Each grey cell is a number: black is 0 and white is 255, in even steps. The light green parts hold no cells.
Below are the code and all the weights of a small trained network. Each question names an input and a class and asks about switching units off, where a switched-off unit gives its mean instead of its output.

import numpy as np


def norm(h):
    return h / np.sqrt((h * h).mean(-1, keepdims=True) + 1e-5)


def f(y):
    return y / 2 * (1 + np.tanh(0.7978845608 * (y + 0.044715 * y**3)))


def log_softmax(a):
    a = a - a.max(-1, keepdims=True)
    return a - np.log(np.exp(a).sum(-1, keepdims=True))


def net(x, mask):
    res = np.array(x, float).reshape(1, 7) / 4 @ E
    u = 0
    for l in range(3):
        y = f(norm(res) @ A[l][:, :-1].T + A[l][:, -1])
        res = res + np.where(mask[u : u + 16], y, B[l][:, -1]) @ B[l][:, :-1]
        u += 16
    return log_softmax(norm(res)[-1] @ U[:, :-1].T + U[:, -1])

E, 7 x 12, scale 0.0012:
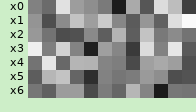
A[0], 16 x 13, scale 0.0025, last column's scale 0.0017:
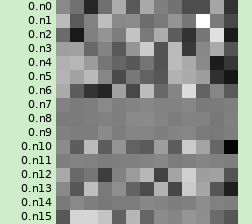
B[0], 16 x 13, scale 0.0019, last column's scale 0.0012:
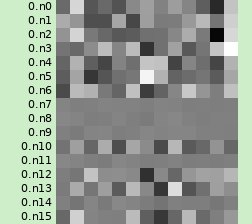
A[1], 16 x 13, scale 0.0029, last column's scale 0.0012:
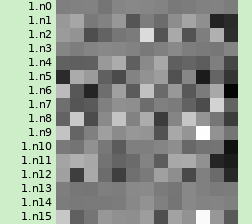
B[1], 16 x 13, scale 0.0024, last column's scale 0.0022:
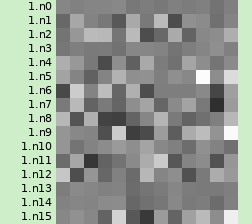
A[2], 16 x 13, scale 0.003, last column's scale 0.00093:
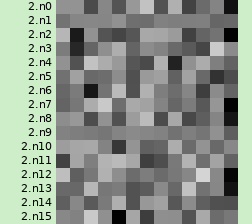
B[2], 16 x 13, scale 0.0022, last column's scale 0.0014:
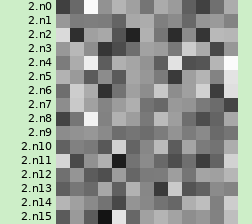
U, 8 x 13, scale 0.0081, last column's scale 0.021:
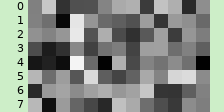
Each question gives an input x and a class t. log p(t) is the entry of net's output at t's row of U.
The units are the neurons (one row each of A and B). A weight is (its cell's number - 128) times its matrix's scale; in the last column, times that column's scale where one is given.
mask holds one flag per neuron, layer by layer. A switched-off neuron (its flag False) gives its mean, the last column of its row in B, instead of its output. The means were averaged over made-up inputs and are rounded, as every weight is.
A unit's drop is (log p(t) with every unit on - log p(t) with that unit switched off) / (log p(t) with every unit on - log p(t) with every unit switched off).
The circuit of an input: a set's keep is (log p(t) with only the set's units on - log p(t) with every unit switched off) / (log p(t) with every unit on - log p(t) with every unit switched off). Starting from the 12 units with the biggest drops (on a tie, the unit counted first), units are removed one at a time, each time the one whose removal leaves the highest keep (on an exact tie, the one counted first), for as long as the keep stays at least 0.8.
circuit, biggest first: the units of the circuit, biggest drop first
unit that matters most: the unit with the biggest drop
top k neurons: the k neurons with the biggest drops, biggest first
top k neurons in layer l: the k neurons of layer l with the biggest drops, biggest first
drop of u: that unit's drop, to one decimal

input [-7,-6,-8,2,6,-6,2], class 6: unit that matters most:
1.n9
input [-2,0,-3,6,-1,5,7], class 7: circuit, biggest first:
(2.n2 1.n12)
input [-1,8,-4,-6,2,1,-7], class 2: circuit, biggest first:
(2.n11 1.n5)
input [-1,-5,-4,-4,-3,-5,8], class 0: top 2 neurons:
(1.n8 2.n6)
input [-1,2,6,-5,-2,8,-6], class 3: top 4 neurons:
(0.n6 0.n2 0.n5 0.n4)
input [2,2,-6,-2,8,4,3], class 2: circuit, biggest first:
(2.n11 2.n6)
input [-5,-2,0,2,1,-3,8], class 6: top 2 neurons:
(1.n8 1.n6)
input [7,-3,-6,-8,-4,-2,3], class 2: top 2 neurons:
(0.n5 2.n4)
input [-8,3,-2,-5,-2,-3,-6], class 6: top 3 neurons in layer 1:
(1.n9 1.n15 1.n2)
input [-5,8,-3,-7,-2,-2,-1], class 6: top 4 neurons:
(1.n9 1.n15 0.n0 2.n8)
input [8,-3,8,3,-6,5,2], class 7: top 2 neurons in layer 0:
(0.n2 0.n0)
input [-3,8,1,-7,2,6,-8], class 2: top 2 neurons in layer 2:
(2.n11 2.n15)
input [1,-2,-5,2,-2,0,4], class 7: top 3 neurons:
(2.n2 1.n12 0.n6)
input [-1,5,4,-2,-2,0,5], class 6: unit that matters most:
1.n6
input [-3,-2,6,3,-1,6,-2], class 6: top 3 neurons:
(1.n9 0.n2 0.n3)
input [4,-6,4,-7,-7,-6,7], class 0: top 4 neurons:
(2.n6 1.n8 2.n3 2.n14)
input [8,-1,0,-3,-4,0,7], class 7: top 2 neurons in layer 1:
(1.n12 1.n15)
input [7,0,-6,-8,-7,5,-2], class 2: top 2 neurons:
(2.n11 1.n8)
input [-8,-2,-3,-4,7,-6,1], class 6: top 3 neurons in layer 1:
(1.n9 1.n15 1.n2)
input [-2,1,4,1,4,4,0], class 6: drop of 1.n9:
0.2
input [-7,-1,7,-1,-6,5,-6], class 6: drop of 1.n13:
0.0
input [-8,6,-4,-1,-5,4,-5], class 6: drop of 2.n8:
0.1
